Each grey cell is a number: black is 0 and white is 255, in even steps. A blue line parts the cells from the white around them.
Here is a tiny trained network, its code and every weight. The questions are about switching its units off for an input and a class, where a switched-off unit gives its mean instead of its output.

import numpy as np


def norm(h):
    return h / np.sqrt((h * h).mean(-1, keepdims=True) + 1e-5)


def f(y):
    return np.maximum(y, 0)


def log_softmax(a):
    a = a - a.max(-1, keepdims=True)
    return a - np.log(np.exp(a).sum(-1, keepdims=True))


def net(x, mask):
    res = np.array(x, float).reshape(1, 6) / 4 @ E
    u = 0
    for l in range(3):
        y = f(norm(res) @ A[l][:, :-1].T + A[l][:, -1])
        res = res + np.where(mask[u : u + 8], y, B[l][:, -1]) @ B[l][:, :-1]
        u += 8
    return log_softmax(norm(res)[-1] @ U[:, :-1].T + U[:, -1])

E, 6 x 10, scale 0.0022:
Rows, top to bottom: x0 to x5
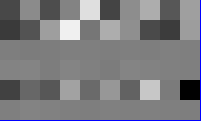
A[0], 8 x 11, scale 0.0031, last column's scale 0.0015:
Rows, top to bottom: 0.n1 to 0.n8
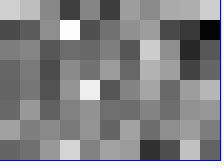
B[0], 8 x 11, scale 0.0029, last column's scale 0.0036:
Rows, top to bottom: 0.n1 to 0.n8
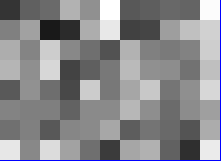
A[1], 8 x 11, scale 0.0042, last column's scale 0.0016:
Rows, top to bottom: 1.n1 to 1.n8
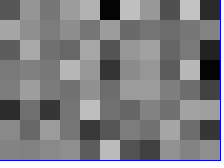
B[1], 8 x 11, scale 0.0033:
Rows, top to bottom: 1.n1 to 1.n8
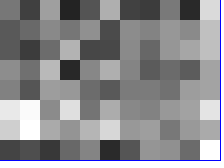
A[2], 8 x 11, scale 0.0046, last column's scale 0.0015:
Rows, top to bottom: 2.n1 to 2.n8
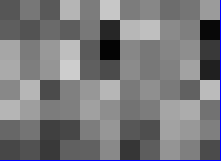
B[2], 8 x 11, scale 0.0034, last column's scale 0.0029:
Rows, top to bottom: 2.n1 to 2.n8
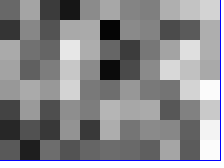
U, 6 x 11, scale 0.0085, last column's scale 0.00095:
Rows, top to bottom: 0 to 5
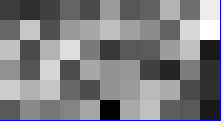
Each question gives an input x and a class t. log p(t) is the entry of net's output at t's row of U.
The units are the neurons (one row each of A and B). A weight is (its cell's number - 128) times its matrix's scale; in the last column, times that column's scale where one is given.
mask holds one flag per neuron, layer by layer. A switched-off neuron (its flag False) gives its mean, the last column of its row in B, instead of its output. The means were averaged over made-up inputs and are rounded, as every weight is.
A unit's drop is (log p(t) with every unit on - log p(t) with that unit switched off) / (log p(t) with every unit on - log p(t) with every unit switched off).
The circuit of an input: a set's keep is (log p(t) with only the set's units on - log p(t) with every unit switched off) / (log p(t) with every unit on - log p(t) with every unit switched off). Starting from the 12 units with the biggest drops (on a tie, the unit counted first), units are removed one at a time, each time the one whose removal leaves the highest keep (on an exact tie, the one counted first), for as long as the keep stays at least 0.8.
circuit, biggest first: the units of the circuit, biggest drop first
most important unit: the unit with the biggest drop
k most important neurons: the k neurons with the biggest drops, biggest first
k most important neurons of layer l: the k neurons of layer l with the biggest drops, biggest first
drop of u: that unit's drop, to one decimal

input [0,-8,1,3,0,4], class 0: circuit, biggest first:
(0.n1)
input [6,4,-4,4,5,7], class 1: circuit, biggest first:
(1.n6, 0.n2)
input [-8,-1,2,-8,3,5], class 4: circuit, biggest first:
(1.n7, 0.n1)
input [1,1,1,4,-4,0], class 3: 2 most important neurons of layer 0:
(0.n8, 0.n2)
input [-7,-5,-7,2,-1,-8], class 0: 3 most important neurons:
(0.n8, 0.n1, 1.n8)
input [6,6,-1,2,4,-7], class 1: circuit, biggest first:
(1.n6, 0.n2)
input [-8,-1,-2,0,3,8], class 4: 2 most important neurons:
(1.n7, 0.n1)
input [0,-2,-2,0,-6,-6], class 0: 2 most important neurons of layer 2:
(2.n8, 2.n7)
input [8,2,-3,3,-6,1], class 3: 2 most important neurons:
(1.n1, 0.n2)
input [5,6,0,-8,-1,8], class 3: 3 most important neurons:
(0.n8, 1.n1, 0.n1)
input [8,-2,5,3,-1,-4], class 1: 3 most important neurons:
(1.n6, 0.n8, 1.n8)
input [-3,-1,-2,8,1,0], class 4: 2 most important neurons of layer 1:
(1.n7, 1.n6)
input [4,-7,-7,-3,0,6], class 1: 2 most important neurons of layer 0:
(0.n1, 0.n8)
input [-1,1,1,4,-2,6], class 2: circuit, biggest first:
(0.n8)
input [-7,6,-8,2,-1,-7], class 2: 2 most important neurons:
(0.n8, 0.n1)
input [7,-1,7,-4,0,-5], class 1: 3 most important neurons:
(1.n6, 0.n8, 1.n8)
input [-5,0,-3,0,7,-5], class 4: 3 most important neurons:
(0.n4, 0.n3, 0.n1)
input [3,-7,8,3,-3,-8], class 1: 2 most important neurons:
(1.n6, 0.n1)
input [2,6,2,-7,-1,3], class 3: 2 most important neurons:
(0.n8, 0.n1)
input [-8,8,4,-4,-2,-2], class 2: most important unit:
0.n8
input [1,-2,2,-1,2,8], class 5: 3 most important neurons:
(1.n6, 2.n2, 0.n8)
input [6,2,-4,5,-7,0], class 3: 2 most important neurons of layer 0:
(0.n2, 0.n8)
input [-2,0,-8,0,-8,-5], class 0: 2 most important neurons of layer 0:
(0.n1, 0.n3)
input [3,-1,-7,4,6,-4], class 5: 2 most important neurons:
(0.n4, 0.n3)
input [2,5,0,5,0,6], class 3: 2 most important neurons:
(0.n8, 0.n1)
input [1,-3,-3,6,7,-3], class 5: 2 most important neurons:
(2.n2, 1.n6)
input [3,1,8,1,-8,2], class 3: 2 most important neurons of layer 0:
(0.n2, 0.n8)
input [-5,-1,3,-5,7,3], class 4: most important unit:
0.n3
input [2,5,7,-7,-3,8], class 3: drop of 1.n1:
0.1
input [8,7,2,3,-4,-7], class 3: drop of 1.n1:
0.6
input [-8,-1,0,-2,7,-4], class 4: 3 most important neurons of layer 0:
(0.n1, 0.n3, 0.n4)
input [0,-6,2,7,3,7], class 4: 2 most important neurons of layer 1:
(1.n8, 1.n7)
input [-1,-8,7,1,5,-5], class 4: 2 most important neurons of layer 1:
(1.n8, 1.n7)
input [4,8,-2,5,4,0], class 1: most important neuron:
(0.n2)
